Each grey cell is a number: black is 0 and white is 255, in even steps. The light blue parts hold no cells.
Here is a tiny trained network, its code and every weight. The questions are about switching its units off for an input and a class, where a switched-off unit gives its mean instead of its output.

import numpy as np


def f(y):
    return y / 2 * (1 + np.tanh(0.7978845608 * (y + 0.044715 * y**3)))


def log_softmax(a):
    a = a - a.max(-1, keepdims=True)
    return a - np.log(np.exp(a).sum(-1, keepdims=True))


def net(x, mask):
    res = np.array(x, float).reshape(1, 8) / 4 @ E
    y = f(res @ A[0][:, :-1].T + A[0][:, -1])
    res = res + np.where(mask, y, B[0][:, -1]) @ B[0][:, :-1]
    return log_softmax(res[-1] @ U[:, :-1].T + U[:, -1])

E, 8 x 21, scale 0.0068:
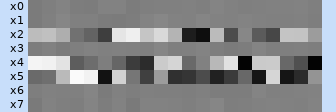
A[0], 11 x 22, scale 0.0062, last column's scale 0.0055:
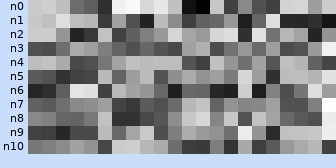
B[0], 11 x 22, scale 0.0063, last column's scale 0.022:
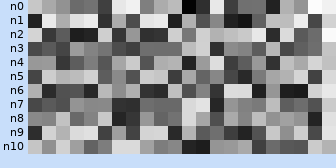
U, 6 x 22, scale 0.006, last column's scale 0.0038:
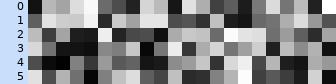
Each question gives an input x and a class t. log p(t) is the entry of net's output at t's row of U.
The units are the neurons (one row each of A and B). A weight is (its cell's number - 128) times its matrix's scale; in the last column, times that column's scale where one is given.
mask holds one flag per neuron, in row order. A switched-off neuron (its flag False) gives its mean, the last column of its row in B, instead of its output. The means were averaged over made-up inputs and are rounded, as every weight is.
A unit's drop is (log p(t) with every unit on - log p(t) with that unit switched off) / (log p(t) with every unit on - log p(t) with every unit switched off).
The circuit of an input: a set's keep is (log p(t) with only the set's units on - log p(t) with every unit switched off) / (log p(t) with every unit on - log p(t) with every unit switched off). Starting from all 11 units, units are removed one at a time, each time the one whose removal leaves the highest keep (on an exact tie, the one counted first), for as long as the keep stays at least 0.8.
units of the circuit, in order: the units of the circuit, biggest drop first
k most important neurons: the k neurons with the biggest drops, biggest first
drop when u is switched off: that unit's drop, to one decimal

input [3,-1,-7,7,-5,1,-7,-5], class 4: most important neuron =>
(n6)
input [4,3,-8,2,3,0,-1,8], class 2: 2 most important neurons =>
(n9 n5)
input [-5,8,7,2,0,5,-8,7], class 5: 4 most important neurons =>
(n9 n6 n5 n10)
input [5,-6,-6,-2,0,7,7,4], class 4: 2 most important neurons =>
(n6 n9)
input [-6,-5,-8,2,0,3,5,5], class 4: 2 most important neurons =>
(n9 n5)
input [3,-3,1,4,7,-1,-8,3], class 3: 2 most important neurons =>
(n2 n4)
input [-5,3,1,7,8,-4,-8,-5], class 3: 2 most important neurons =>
(n4 n7)
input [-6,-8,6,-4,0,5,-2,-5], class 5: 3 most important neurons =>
(n9 n6 n5)
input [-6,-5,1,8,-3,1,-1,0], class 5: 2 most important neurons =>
(n1 n6)
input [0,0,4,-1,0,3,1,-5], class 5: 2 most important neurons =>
(n9 n5)
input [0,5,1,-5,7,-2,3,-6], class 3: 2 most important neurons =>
(n4 n2)
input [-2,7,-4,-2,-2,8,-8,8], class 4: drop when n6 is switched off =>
0.8
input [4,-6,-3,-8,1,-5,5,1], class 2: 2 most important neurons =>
(n2 n1)
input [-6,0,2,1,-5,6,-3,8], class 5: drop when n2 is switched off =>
0.0
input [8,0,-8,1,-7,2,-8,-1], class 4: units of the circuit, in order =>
(n6)
